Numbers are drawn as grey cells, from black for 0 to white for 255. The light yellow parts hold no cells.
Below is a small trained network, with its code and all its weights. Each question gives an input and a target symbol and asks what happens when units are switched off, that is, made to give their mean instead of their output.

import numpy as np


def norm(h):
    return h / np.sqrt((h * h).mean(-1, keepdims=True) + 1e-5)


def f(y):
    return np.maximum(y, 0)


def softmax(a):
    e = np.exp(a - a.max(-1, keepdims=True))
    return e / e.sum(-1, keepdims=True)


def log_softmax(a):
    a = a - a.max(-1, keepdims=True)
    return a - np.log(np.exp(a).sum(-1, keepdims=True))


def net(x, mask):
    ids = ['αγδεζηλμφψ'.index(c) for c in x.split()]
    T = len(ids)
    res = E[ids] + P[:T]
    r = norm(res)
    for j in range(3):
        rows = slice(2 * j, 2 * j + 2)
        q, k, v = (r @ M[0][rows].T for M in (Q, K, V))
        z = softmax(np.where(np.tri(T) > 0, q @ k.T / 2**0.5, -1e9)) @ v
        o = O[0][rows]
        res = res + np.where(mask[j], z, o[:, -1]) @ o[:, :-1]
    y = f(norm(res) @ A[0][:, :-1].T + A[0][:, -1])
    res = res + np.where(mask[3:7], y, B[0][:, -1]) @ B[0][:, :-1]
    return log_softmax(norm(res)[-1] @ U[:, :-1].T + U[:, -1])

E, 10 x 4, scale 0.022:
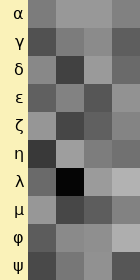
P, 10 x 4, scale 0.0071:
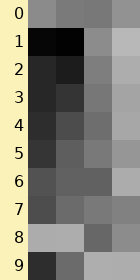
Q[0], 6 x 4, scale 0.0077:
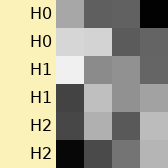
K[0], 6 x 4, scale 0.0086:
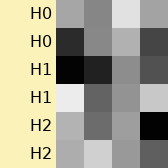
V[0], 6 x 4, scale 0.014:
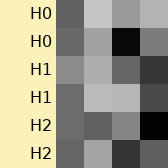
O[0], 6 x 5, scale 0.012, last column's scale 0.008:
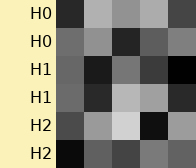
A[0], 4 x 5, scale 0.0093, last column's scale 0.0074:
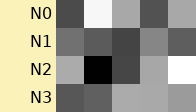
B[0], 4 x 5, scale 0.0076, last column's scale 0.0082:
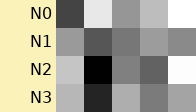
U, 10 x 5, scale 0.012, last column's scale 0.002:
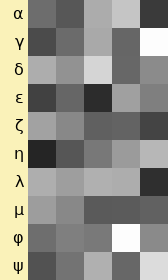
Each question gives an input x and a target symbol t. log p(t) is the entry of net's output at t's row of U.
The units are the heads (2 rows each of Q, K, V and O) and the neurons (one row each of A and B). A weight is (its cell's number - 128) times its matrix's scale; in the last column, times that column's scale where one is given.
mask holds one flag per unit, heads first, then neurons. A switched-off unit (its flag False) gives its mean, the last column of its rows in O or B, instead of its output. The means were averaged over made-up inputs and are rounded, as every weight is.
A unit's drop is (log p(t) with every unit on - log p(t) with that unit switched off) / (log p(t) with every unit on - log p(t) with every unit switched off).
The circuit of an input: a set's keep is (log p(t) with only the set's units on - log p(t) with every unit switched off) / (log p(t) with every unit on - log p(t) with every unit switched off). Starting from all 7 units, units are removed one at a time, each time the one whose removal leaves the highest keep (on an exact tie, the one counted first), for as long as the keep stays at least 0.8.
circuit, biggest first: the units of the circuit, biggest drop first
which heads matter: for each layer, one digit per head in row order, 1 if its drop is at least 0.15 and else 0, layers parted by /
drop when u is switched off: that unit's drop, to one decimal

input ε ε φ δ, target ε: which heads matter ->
101
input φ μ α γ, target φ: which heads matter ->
001
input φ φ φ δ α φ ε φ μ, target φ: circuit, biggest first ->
[H0]
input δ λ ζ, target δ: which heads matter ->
101
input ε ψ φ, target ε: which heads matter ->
100
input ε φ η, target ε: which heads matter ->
101
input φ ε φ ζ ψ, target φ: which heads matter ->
001
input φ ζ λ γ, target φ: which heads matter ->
001
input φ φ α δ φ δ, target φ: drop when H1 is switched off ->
0.1
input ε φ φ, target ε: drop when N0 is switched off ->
0.0
